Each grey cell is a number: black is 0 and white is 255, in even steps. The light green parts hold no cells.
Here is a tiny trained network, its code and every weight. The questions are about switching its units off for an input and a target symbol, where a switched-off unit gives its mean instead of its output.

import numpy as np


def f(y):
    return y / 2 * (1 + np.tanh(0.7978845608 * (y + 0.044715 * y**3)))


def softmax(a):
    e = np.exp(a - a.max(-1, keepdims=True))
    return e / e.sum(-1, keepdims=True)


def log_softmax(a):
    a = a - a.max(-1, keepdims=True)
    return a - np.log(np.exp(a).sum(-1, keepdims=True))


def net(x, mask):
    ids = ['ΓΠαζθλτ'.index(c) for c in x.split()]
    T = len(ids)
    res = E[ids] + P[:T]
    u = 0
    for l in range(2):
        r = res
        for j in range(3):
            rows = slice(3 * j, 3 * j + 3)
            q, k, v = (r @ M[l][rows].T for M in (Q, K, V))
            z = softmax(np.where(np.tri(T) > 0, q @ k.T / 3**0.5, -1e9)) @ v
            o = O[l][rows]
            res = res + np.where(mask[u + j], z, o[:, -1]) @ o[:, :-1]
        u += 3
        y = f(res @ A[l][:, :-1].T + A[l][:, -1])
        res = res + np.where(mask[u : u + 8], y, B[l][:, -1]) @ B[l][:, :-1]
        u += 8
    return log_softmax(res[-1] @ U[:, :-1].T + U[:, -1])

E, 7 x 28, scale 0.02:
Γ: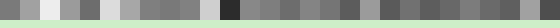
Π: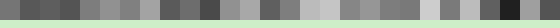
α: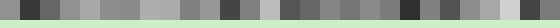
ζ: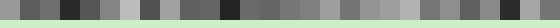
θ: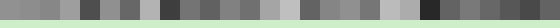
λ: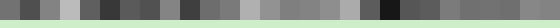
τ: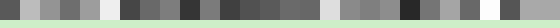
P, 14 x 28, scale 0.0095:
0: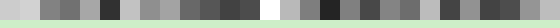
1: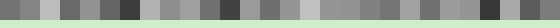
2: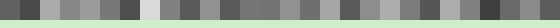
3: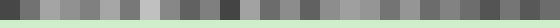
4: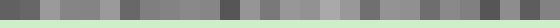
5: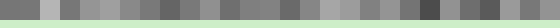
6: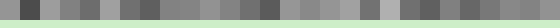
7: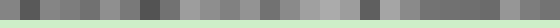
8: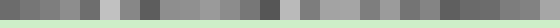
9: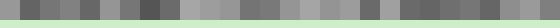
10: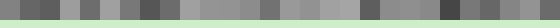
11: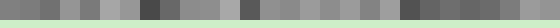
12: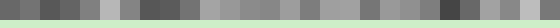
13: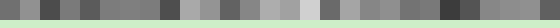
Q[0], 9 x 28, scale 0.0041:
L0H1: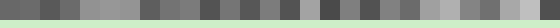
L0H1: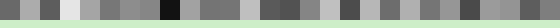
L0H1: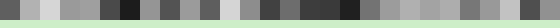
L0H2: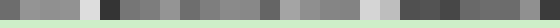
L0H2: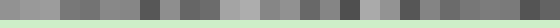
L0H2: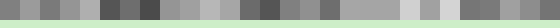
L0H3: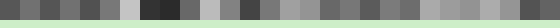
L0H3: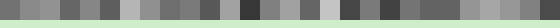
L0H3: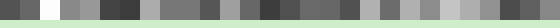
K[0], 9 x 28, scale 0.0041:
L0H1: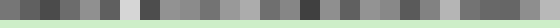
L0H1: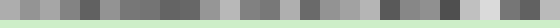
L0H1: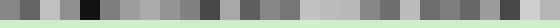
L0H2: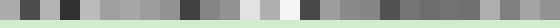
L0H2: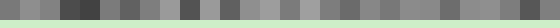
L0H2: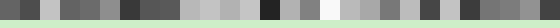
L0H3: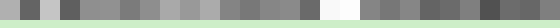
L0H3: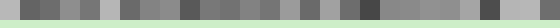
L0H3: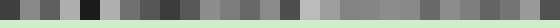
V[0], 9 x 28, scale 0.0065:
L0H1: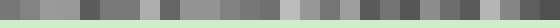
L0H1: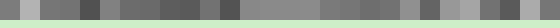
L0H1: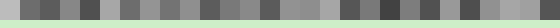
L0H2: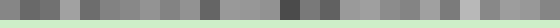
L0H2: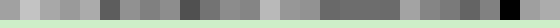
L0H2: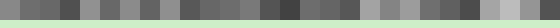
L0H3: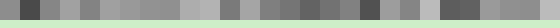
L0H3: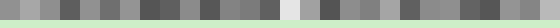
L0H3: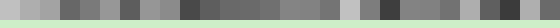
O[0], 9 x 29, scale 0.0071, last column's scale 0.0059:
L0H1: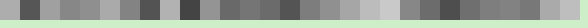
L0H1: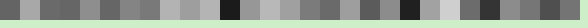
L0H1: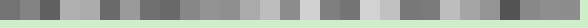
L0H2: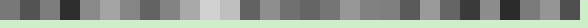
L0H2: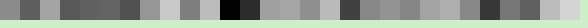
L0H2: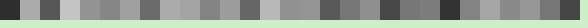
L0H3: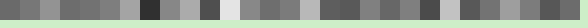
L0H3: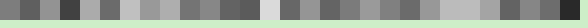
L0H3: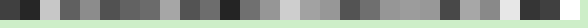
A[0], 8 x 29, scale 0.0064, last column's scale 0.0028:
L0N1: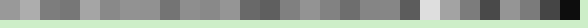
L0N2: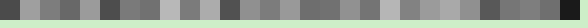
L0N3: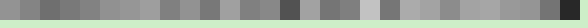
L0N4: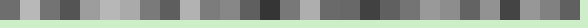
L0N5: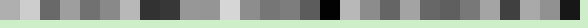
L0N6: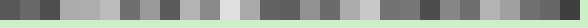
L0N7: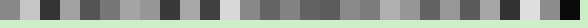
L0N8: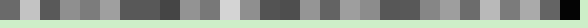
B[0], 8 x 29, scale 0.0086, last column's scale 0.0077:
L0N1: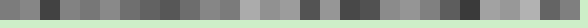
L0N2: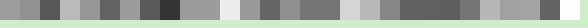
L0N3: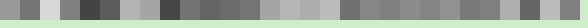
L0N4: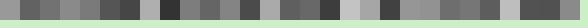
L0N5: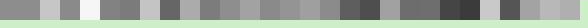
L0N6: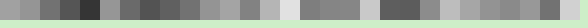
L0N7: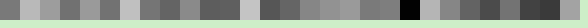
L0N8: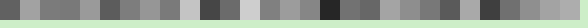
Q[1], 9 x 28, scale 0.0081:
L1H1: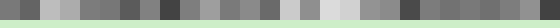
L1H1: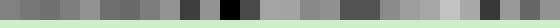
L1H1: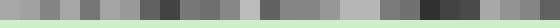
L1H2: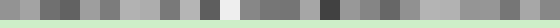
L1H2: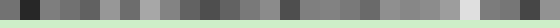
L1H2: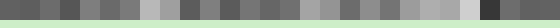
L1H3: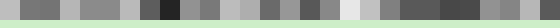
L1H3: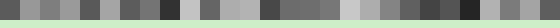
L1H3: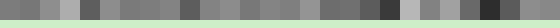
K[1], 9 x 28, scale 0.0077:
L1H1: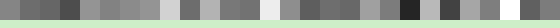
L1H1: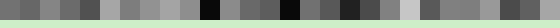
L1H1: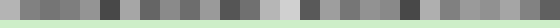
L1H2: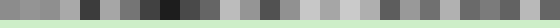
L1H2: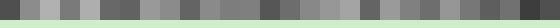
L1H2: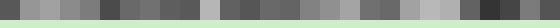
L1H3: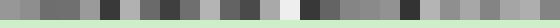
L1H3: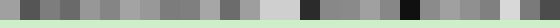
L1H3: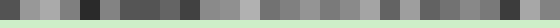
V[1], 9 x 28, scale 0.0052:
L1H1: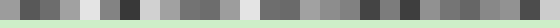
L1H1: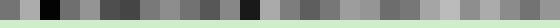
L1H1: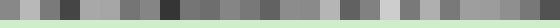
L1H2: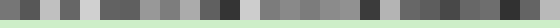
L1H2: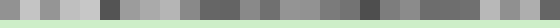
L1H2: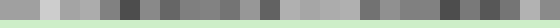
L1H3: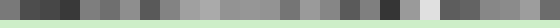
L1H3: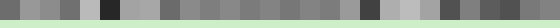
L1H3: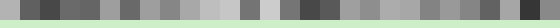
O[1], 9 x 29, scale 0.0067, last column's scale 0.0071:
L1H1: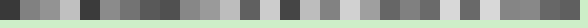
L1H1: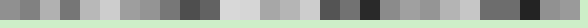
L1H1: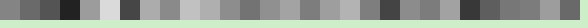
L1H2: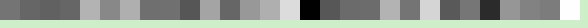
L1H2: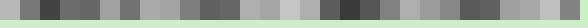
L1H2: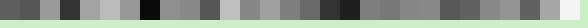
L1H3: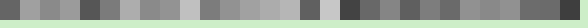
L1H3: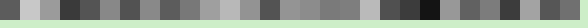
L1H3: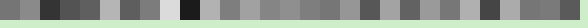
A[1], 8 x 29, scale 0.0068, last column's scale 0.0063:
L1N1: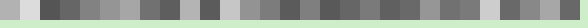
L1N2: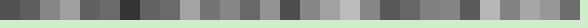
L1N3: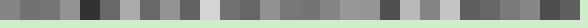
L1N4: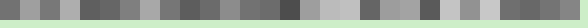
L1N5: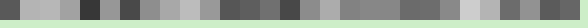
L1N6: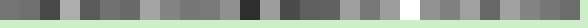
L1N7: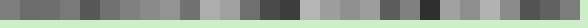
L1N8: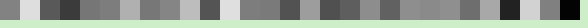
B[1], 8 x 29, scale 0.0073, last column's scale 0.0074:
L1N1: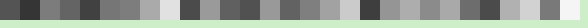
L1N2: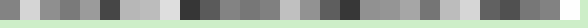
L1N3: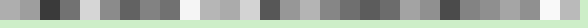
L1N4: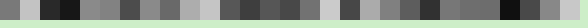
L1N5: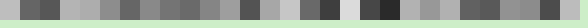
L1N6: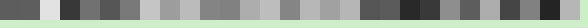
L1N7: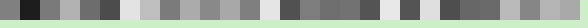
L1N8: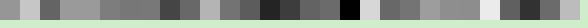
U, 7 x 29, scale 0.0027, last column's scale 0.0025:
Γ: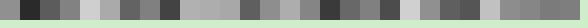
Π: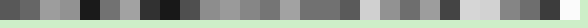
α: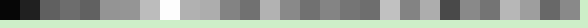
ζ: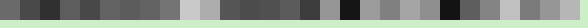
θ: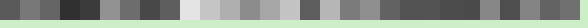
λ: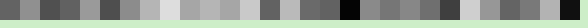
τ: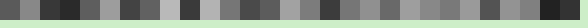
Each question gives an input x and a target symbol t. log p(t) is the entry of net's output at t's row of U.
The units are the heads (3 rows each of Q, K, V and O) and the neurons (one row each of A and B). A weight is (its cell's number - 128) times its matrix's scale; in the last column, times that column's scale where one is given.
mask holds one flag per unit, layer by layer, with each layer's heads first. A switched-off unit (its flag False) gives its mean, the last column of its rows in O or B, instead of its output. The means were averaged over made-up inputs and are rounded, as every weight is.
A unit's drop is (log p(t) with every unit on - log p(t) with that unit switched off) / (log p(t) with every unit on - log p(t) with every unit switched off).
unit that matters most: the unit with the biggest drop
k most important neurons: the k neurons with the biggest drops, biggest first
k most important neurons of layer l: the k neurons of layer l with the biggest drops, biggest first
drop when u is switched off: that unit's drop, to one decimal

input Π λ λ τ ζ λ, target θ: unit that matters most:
L0H1
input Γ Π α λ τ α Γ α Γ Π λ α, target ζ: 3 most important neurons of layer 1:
(L1N8, L1N1, L1N2)
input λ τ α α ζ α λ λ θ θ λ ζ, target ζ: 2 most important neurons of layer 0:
(L0N6, L0N5)
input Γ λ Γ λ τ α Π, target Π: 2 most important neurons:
(L0N2, L1N1)
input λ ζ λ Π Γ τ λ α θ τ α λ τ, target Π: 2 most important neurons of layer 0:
(L0N2, L0N6)
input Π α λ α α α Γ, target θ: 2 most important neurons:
(L0N5, L0N6)
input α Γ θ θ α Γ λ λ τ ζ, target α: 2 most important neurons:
(L0N6, L1N6)
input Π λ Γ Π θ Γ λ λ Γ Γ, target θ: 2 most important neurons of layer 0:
(L0N2, L0N1)
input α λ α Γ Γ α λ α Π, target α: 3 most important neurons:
(L1N1, L0N5, L0N8)
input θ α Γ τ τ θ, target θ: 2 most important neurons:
(L0N2, L1N6)
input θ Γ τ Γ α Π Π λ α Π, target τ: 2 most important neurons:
(L0N2, L0N5)
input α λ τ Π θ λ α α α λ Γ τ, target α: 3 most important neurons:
(L1N1, L0N5, L0N8)
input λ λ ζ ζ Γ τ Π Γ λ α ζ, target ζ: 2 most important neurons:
(L0N2, L1N2)
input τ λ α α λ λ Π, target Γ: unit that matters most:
L0H2
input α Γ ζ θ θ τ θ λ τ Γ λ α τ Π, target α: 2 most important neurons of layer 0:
(L0N6, L0N2)
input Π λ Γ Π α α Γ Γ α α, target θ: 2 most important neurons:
(L0N6, L0N5)
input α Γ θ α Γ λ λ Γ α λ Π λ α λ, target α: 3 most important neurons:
(L1N1, L0N5, L0N6)
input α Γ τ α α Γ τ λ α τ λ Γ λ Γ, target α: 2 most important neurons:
(L1N1, L0N5)
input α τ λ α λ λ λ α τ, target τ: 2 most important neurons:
(L0N6, L1N5)
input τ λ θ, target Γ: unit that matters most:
L0N2
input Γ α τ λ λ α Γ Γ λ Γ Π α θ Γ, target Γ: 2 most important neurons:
(L1N5, L0N6)
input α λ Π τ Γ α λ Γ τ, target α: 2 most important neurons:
(L0N6, L1N6)
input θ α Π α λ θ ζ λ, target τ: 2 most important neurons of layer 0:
(L0N2, L0N5)
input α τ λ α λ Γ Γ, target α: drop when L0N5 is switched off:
0.1
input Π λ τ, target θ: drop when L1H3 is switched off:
0.5
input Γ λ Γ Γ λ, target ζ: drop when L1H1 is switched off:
0.8
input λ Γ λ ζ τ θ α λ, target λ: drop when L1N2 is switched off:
1.1
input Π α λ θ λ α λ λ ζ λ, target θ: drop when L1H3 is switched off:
0.7
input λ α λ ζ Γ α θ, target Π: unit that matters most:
L0H2
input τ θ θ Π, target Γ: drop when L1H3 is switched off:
0.4
